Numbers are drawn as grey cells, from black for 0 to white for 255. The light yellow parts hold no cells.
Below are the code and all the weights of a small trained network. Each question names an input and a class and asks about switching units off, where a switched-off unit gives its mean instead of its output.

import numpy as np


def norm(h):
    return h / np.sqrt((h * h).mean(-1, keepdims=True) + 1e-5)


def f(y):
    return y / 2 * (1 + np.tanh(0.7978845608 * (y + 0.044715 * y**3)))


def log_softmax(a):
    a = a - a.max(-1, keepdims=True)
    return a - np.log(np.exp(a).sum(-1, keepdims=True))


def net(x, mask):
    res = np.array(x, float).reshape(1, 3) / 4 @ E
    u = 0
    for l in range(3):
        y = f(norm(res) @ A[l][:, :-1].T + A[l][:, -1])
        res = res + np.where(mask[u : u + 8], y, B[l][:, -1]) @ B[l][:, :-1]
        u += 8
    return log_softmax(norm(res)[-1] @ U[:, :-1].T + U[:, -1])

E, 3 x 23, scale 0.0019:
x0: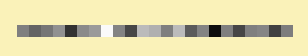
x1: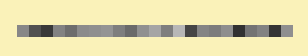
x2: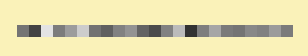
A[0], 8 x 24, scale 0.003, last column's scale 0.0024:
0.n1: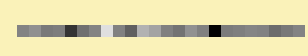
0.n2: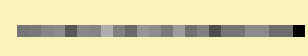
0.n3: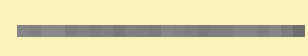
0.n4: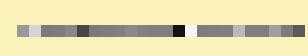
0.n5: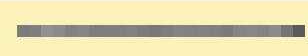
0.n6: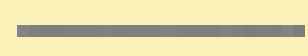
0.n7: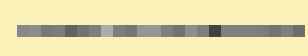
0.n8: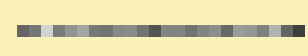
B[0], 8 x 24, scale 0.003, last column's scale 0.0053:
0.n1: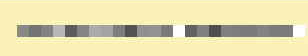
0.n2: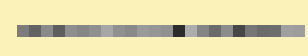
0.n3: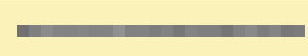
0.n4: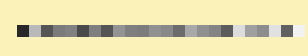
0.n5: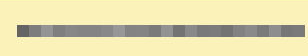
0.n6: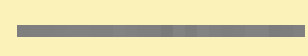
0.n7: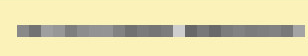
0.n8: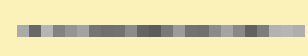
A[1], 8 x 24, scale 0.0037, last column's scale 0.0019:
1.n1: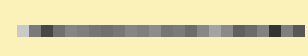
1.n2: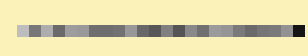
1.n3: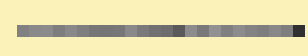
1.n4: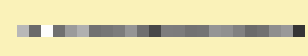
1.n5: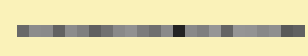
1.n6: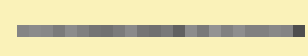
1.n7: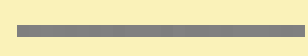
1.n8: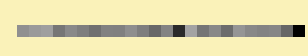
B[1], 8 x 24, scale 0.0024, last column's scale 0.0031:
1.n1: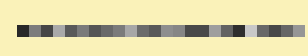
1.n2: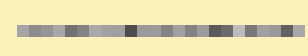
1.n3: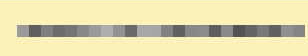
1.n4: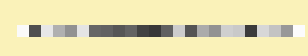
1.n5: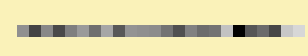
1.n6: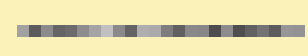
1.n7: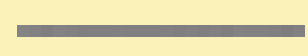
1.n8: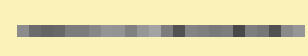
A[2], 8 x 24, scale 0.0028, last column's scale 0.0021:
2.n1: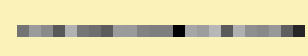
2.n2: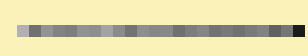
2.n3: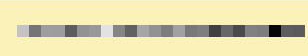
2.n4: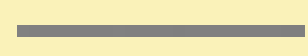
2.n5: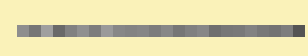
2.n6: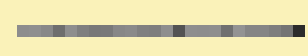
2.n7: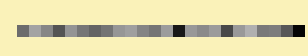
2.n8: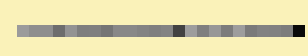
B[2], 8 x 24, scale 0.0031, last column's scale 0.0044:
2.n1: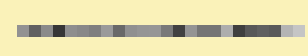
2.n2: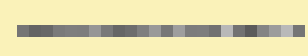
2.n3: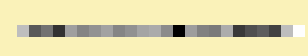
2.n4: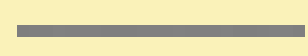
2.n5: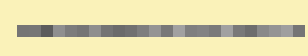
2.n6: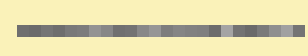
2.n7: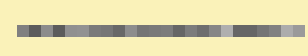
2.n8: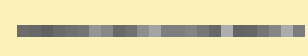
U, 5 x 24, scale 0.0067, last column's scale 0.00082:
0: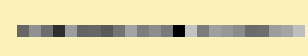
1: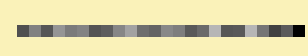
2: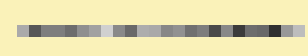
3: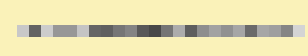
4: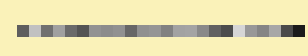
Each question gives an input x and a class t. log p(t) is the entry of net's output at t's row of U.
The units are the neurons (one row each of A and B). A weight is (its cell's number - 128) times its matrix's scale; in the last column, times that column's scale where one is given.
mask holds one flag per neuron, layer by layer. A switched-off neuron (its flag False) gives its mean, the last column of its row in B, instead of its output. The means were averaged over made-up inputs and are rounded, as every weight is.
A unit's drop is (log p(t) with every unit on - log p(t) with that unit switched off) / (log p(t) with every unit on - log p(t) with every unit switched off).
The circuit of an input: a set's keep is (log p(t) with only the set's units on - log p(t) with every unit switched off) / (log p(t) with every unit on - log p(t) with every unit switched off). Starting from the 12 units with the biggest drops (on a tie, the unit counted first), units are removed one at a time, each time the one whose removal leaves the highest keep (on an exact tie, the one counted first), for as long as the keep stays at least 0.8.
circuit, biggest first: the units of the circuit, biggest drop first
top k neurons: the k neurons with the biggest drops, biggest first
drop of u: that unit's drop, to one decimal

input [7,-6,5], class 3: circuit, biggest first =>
(0.n8 1.n5)
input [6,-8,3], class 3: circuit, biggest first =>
(0.n8 1.n4)
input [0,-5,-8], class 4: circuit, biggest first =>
(2.n3)
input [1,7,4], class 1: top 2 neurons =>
(0.n1 1.n1)
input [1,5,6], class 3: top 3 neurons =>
(0.n1 0.n4 1.n4)
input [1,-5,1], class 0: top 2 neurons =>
(0.n4 0.n1)
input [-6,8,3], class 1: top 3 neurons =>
(1.n1 0.n8 0.n7)
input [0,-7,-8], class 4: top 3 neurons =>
(2.n3 0.n2 0.n7)
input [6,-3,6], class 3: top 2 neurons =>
(1.n4 0.n8)
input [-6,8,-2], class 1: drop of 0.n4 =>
0.2
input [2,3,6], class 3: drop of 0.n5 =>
0.0
